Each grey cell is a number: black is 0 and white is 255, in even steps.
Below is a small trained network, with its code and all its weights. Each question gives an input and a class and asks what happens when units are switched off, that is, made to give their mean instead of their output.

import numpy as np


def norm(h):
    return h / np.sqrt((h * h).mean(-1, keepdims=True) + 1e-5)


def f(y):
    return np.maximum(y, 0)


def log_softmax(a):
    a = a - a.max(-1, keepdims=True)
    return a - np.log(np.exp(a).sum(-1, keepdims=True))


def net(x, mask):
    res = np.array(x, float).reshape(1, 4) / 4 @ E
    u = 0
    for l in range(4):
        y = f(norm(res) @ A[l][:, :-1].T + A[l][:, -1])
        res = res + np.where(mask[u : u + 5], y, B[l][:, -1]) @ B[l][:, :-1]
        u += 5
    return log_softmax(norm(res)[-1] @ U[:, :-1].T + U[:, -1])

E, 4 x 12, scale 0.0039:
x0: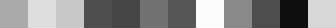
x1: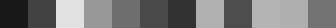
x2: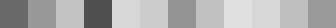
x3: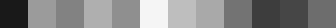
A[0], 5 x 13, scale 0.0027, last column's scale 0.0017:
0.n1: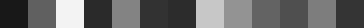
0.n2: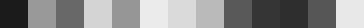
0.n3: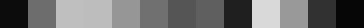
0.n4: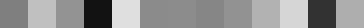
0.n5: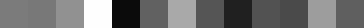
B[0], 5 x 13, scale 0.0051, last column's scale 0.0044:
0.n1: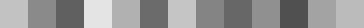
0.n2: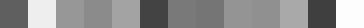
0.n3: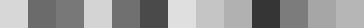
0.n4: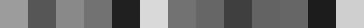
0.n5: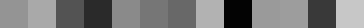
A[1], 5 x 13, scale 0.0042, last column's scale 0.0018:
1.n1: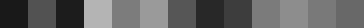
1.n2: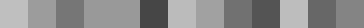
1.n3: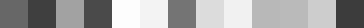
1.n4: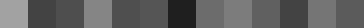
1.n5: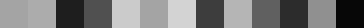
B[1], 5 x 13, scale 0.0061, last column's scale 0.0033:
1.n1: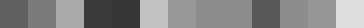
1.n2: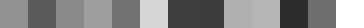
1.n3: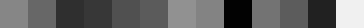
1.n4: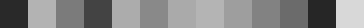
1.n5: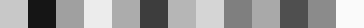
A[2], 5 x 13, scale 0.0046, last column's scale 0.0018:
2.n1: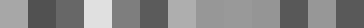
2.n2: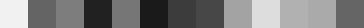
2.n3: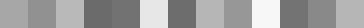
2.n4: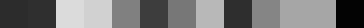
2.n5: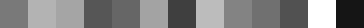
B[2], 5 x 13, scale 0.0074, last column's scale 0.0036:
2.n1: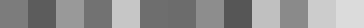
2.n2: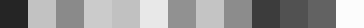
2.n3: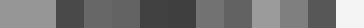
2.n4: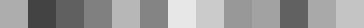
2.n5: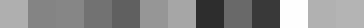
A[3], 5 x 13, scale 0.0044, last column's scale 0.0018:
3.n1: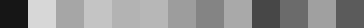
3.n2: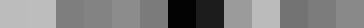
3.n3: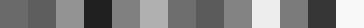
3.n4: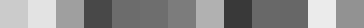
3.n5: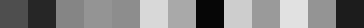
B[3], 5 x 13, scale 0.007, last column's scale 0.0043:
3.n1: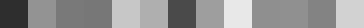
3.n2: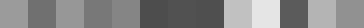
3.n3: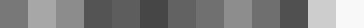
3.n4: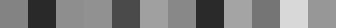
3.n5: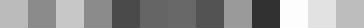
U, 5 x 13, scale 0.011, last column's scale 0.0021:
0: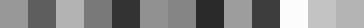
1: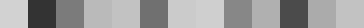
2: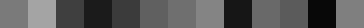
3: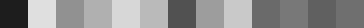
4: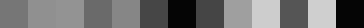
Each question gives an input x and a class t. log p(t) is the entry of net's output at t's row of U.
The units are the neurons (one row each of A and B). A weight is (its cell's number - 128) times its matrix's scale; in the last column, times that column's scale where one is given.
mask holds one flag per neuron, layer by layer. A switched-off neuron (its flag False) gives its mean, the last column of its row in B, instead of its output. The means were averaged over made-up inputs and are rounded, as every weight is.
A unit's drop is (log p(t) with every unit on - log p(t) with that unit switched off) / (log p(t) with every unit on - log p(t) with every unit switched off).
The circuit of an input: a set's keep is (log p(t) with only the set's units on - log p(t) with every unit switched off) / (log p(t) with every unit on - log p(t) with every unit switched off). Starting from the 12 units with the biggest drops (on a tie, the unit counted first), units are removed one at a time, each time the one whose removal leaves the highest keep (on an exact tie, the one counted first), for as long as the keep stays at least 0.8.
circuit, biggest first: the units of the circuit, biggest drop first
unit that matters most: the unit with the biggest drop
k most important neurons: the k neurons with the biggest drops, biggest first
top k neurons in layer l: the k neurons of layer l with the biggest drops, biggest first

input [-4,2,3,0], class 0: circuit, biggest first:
3.n5
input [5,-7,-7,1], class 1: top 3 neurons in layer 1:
1.n5; 1.n3; 1.n1
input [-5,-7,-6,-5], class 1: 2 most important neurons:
1.n5; 0.n4
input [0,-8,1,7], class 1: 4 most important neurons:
1.n5; 2.n2; 2.n1; 1.n4
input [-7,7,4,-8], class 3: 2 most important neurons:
2.n2; 1.n5
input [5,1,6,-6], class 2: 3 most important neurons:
1.n3; 2.n3; 0.n2
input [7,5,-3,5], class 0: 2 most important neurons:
3.n4; 2.n5
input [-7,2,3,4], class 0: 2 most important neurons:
3.n5; 2.n2
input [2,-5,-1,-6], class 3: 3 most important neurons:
2.n2; 0.n1; 0.n3
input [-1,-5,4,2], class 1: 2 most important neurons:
1.n5; 0.n5
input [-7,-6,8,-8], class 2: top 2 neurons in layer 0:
0.n4; 0.n2
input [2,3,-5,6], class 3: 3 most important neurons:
1.n3; 0.n2; 2.n3
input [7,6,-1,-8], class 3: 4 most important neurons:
2.n2; 1.n5; 3.n1; 1.n1
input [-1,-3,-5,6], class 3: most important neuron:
0.n2
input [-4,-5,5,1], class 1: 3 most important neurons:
1.n5; 0.n5; 1.n4
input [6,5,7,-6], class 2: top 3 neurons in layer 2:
2.n3; 2.n2; 2.n1
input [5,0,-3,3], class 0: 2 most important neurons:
3.n4; 2.n2
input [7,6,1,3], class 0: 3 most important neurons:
2.n5; 1.n5; 3.n4
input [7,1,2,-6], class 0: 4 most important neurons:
2.n5; 3.n4; 0.n2; 2.n3
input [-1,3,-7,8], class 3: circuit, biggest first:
1.n3
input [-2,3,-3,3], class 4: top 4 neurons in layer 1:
1.n2; 1.n5; 1.n3; 1.n4
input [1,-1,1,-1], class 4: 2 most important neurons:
1.n3; 3.n2
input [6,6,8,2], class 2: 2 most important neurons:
1.n3; 1.n5
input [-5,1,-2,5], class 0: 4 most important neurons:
3.n5; 2.n2; 1.n2; 1.n4
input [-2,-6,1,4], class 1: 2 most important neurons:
1.n5; 2.n2
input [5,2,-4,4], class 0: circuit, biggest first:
3.n4; 2.n5
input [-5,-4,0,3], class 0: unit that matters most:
3.n5
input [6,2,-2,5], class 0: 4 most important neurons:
3.n4; 2.n5; 2.n2; 1.n4
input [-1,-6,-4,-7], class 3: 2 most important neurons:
2.n2; 0.n1
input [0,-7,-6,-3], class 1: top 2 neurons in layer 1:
1.n5; 1.n3
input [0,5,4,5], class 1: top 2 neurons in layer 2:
2.n4; 2.n2
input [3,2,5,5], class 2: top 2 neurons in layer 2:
2.n2; 2.n3
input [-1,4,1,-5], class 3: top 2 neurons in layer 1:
1.n5; 1.n2
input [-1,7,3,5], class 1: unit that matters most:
2.n4
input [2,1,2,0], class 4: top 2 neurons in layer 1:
1.n5; 1.n1
